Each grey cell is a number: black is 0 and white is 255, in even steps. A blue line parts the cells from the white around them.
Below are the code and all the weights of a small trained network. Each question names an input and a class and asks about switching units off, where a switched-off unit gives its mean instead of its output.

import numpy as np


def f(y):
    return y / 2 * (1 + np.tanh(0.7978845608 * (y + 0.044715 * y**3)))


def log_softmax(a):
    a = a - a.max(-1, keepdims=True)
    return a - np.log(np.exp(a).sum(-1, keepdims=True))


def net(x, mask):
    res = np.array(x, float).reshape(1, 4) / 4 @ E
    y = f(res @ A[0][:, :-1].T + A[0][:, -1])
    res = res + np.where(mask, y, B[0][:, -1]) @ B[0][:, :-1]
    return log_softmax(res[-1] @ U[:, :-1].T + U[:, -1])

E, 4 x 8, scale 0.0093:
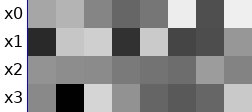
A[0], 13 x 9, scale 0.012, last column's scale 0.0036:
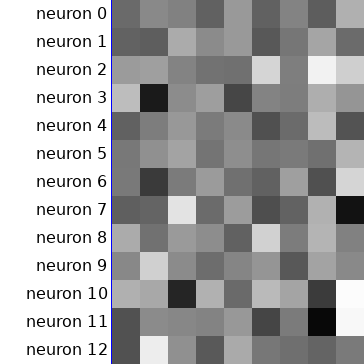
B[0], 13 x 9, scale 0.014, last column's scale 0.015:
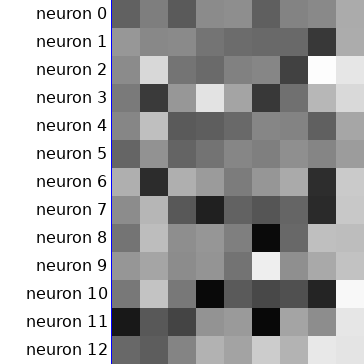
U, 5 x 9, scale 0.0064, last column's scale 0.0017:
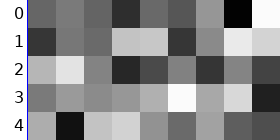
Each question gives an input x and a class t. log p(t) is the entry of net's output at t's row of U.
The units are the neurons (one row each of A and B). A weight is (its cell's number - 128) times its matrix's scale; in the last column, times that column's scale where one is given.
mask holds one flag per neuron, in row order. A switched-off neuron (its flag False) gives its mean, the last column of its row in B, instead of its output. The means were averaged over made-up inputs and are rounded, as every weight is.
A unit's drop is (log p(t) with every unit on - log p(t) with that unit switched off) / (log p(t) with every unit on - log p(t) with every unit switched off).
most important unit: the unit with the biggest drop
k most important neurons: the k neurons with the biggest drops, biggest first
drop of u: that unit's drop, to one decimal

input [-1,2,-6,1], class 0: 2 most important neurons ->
(neuron 3; neuron 2)
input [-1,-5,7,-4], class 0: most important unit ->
neuron 2
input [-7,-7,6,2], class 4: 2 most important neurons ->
(neuron 3; neuron 6)
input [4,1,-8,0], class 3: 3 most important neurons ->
(neuron 10; neuron 11; neuron 7)
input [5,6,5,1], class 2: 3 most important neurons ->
(neuron 7; neuron 3; neuron 4)
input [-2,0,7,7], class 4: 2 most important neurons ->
(neuron 3; neuron 10)
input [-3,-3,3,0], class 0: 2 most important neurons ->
(neuron 12; neuron 10)
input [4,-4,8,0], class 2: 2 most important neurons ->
(neuron 11; neuron 12)
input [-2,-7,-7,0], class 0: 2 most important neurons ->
(neuron 10; neuron 12)
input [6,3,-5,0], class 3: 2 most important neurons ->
(neuron 10; neuron 9)
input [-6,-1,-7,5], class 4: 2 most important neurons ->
(neuron 10; neuron 6)
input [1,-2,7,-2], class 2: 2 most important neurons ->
(neuron 11; neuron 6)
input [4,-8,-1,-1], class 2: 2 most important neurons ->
(neuron 10; neuron 11)
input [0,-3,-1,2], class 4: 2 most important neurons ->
(neuron 11; neuron 2)
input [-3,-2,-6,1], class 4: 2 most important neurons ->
(neuron 7; neuron 10)
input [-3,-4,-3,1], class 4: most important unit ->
neuron 7
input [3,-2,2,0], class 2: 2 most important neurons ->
(neuron 11; neuron 12)
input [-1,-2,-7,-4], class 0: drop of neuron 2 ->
0.2
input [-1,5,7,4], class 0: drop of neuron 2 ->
0.2
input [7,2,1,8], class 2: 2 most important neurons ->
(neuron 7; neuron 11)
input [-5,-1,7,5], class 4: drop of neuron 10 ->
0.1
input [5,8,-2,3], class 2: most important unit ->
neuron 7
